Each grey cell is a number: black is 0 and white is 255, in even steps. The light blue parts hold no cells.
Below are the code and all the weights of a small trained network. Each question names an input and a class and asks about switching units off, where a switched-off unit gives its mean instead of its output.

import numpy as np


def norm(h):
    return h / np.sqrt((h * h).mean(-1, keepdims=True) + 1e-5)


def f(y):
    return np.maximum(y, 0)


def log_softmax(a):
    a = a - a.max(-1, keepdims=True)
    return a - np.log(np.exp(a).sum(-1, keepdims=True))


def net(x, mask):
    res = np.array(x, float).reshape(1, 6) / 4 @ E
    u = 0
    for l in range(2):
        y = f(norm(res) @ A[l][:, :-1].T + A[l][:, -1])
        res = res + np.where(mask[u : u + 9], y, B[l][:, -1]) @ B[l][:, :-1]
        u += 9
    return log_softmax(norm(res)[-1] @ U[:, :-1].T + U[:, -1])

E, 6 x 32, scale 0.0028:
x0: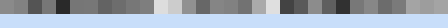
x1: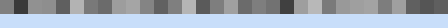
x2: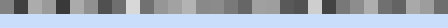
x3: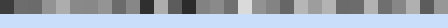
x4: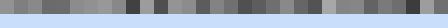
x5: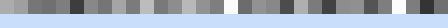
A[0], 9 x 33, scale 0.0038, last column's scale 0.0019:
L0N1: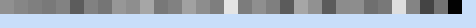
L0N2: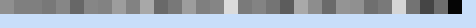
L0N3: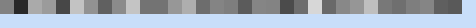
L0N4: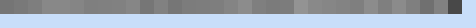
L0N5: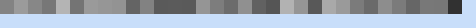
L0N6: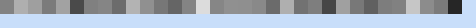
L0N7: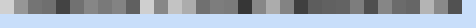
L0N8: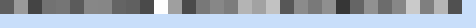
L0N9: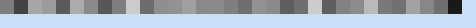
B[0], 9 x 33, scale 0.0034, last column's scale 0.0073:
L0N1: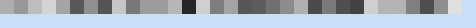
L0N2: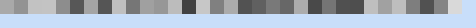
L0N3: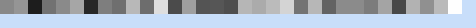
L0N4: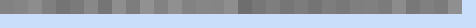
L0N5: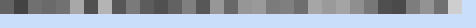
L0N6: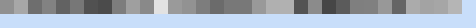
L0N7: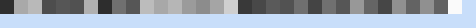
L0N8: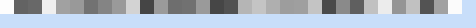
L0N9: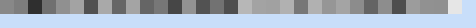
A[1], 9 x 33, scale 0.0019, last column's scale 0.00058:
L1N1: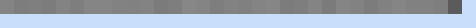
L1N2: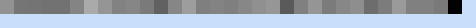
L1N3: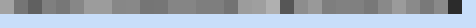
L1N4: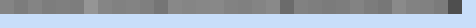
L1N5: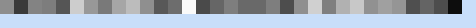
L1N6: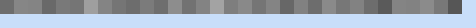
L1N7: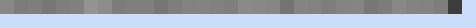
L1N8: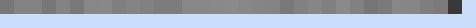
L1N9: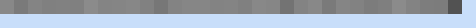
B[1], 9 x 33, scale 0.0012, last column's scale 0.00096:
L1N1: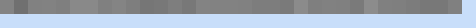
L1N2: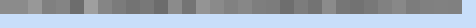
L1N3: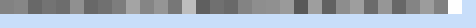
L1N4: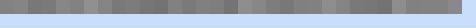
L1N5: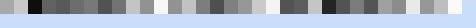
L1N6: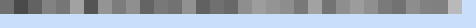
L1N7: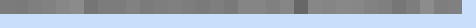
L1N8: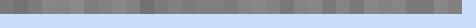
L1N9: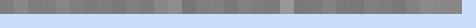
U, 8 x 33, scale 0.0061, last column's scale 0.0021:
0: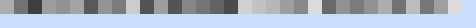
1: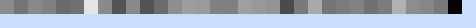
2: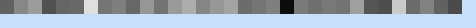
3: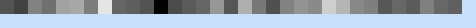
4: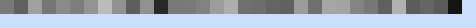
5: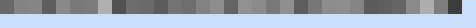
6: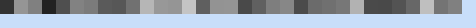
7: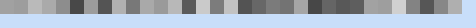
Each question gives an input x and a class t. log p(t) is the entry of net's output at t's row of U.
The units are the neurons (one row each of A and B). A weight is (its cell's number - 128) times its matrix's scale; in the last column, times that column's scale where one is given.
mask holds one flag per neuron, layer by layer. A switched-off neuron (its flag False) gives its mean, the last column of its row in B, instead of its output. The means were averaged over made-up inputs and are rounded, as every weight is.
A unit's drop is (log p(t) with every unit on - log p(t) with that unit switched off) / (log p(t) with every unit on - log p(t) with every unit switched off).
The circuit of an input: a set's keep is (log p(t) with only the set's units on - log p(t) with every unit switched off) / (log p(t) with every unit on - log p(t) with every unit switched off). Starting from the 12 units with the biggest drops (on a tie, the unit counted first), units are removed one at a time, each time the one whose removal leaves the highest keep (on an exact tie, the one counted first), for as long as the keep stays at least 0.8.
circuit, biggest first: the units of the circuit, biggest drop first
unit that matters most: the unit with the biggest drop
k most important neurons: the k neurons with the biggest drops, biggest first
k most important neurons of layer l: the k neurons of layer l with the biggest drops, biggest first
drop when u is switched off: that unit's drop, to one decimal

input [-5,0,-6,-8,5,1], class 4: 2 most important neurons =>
(L0N3, L0N5)
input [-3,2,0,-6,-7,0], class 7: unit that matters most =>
L0N1
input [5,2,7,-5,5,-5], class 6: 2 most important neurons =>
(L0N7, L0N8)
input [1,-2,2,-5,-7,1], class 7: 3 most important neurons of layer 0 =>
(L0N7, L0N1, L0N5)
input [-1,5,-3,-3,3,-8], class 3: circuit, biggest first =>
(L0N8, L0N6)
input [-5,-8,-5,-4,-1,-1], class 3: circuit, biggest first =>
(L0N5, L0N3)
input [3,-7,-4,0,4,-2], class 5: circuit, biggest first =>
(L0N3, L0N1)
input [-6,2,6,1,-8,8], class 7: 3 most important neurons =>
(L0N1, L0N2, L0N8)
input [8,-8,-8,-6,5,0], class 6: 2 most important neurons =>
(L0N1, L0N2)
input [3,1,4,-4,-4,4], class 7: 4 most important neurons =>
(L0N1, L0N7, L0N2, L0N8)
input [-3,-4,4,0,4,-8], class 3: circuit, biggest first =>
(L0N8, L0N3, L0N6)
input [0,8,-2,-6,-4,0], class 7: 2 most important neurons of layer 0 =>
(L0N2, L0N1)
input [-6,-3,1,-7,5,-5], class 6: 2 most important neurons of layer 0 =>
(L0N7, L0N8)
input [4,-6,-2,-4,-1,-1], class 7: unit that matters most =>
L0N7
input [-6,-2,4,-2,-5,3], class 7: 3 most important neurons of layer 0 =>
(L0N1, L0N2, L0N8)
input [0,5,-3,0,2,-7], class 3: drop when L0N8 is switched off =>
0.5
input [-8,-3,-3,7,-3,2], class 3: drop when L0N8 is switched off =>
0.3
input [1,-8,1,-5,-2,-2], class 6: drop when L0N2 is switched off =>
0.2
